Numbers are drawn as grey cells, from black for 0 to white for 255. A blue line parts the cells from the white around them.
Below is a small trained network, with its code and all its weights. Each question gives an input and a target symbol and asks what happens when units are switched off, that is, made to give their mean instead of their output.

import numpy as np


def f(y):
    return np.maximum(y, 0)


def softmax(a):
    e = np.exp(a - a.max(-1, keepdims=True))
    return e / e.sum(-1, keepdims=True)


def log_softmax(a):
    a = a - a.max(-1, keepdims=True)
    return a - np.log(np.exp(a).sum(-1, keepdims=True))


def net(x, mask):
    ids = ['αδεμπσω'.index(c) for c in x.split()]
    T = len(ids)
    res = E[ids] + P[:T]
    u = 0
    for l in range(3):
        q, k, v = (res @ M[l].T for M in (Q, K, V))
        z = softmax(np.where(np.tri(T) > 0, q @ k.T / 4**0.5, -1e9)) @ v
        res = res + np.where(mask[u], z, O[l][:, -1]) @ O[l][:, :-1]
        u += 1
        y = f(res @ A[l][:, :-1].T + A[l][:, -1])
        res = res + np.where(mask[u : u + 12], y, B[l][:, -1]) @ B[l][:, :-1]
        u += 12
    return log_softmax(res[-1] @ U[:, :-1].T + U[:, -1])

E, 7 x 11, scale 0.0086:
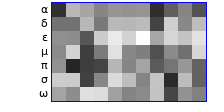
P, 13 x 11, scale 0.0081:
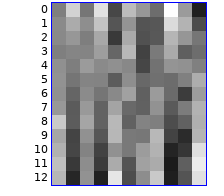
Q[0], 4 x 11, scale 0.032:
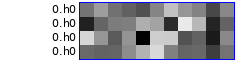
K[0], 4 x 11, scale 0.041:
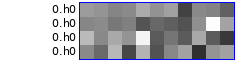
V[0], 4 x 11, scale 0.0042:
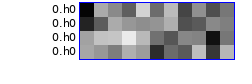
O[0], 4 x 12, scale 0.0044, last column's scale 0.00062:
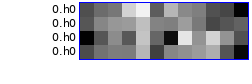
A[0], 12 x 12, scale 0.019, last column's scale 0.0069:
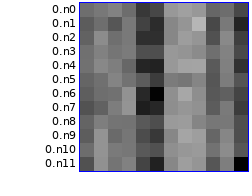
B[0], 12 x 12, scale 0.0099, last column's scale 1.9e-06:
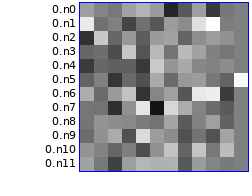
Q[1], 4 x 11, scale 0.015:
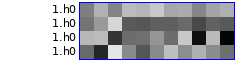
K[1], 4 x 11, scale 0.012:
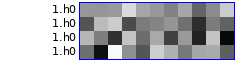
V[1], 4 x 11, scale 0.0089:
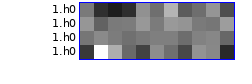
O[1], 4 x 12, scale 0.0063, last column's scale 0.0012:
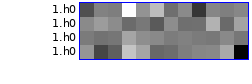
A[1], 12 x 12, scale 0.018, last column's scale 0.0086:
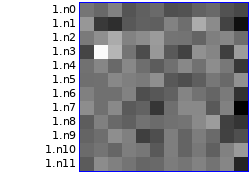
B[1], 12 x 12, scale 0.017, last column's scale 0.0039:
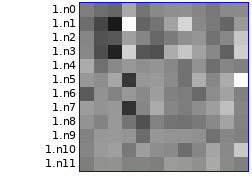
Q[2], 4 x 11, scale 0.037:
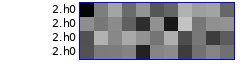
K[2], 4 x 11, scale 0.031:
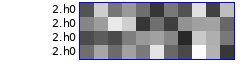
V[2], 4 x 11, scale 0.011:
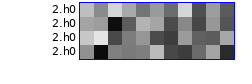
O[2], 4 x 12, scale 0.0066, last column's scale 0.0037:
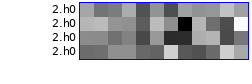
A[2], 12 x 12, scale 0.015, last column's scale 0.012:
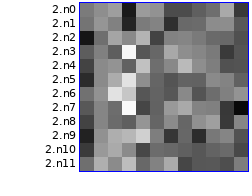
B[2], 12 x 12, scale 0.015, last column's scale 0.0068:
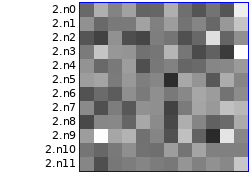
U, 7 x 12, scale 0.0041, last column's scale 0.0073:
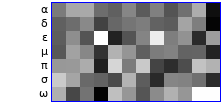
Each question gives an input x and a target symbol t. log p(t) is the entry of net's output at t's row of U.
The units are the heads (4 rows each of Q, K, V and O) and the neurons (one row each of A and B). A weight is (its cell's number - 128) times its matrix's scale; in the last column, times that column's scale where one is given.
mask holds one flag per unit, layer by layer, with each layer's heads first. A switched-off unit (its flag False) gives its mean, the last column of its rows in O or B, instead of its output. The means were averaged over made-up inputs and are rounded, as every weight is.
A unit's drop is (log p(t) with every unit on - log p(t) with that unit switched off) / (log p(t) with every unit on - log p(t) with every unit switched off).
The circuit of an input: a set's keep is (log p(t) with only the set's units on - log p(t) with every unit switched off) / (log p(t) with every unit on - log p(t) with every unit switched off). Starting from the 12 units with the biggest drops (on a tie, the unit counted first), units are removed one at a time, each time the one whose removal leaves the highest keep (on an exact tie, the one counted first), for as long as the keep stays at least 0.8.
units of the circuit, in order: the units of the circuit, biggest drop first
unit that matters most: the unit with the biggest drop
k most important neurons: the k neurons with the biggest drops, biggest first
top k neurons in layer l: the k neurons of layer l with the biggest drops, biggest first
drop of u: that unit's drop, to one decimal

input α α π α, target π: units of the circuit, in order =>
1.h0, 2.h0, 1.n3
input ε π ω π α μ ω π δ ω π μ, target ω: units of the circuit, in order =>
0.h0, 2.n3
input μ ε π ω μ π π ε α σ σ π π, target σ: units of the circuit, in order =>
2.h0
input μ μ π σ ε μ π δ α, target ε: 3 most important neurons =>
1.n3, 2.n3, 2.n1
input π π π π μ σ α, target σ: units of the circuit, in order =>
2.h0, 1.n5
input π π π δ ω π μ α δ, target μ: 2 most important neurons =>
2.n8, 2.n7
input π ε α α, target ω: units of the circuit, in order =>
1.n5, 2.n3
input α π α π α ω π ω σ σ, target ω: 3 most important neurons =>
2.n3, 2.n0, 1.n1
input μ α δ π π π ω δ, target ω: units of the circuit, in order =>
2.n3, 2.h0
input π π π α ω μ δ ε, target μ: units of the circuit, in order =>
1.h0, 2.h0, 2.n8
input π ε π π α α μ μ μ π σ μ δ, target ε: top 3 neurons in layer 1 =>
1.n3, 1.n5, 1.n2
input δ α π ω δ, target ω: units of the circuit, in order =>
2.n3, 2.n0
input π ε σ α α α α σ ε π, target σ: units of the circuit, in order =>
2.h0, 0.h0
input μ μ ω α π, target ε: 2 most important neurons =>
1.n1, 2.n3
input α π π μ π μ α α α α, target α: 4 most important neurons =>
2.n9, 1.n3, 2.n4, 2.n2
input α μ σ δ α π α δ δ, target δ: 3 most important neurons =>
2.n2, 1.n10, 1.n2
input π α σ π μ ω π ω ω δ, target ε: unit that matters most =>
1.h0
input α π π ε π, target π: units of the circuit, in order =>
1.n3, 2.h0
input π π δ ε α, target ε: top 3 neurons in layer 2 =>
2.n3, 2.n4, 2.n1
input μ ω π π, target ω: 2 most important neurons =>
1.n5, 2.n3
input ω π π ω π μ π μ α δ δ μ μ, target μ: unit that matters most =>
2.h0
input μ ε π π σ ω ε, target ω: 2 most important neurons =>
2.n3, 2.n0
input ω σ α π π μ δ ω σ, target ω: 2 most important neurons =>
2.n3, 1.n5
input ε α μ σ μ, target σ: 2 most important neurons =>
2.n7, 2.n8
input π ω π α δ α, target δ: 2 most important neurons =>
2.n2, 2.n4
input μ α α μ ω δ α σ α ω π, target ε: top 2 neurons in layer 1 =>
1.n1, 1.n5
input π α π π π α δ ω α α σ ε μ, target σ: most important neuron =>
2.n0
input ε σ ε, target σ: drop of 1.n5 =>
0.1
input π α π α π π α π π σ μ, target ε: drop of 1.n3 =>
1.2
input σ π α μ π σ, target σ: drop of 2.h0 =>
0.9
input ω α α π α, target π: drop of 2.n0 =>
0.2
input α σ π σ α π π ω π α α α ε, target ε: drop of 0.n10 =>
0.0
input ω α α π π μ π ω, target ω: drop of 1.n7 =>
0.1
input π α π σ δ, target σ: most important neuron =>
2.n0
